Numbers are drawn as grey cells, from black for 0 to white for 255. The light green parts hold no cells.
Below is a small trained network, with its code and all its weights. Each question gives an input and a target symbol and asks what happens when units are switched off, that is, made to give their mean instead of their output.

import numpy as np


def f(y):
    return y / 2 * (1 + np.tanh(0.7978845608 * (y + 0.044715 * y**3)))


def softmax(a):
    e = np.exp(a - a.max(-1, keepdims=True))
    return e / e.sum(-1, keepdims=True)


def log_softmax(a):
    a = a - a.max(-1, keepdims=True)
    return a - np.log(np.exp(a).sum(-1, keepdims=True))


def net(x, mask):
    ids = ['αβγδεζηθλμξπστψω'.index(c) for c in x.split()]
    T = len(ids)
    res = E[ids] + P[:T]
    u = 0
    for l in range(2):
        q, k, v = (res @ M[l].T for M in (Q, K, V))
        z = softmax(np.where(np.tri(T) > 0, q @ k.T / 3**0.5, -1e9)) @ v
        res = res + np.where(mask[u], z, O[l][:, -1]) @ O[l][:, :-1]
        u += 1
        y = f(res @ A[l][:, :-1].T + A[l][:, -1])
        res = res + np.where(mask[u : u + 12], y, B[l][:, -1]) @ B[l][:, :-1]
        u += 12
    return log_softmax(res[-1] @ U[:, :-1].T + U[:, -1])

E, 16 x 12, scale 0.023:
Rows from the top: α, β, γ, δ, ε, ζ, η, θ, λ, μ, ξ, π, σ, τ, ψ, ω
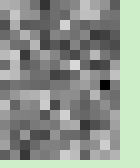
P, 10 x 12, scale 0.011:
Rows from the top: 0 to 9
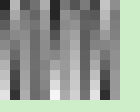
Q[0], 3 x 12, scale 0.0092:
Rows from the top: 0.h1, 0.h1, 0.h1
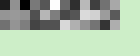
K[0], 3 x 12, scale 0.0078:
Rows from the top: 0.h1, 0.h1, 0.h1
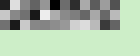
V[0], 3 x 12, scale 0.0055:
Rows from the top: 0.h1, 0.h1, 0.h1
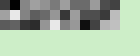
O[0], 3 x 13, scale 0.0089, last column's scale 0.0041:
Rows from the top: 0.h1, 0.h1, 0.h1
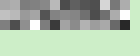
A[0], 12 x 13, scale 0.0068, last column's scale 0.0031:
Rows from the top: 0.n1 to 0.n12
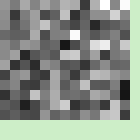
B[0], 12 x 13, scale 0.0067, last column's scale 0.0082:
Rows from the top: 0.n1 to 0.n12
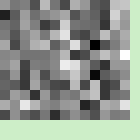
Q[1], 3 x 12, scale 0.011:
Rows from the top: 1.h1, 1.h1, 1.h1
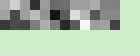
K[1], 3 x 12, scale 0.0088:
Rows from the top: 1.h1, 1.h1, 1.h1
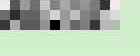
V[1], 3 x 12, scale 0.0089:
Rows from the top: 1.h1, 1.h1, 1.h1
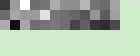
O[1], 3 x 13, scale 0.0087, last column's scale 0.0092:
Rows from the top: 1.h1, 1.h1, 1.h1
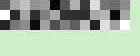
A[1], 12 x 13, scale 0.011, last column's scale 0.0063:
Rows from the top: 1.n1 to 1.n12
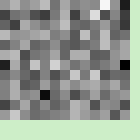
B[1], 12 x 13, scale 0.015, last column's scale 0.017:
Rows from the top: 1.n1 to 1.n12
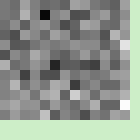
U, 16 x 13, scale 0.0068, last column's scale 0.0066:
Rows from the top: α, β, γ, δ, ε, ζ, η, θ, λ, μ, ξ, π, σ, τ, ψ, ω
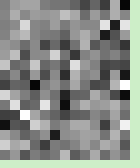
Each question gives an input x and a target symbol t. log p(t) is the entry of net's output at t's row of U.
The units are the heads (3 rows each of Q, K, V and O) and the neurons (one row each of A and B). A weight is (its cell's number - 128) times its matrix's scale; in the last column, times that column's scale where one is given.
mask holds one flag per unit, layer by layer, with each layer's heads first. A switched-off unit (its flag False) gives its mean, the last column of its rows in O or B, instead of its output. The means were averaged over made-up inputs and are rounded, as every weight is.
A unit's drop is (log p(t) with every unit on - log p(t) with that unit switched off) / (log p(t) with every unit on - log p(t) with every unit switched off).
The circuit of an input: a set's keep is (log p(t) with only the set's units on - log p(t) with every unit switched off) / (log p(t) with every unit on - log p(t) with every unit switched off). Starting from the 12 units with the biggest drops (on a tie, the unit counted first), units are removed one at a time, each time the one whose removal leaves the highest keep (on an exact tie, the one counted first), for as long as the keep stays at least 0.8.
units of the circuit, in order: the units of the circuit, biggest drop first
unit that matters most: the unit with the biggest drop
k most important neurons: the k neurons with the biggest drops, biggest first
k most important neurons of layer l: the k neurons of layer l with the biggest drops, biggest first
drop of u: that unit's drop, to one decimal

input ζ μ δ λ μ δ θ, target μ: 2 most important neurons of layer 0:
0.n1, 0.n6
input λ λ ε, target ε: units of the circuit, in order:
1.h1, 1.n7, 0.n11, 0.n1
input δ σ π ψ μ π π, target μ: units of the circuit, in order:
1.h1
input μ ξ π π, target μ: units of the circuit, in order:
1.h1, 0.n2
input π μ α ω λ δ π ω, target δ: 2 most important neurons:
1.n1, 0.n6
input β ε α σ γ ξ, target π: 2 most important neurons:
1.n4, 1.n5
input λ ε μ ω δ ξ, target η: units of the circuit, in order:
0.h1, 1.h1
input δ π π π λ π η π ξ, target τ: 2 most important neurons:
1.n8, 0.n11
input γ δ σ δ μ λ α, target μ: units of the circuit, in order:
1.h1, 0.n1, 0.n6, 0.n4
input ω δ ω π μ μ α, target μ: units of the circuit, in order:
1.h1, 0.n1
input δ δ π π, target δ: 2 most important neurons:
1.n11, 1.n1
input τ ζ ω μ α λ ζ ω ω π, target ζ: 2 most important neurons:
0.n2, 1.n3
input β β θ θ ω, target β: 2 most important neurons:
0.n11, 1.n10
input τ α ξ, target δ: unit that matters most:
0.h1
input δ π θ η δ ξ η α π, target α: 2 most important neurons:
1.n7, 0.n2
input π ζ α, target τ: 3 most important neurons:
0.n2, 1.n8, 1.n12
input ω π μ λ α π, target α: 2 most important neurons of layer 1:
1.n7, 1.n9
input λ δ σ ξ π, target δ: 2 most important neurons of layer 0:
0.n2, 0.n6
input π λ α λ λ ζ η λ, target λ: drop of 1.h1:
0.2
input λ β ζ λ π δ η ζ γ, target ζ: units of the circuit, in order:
1.h1
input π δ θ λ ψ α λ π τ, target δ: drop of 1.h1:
0.3
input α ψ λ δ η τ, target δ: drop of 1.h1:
0.2
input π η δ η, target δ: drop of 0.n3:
0.1
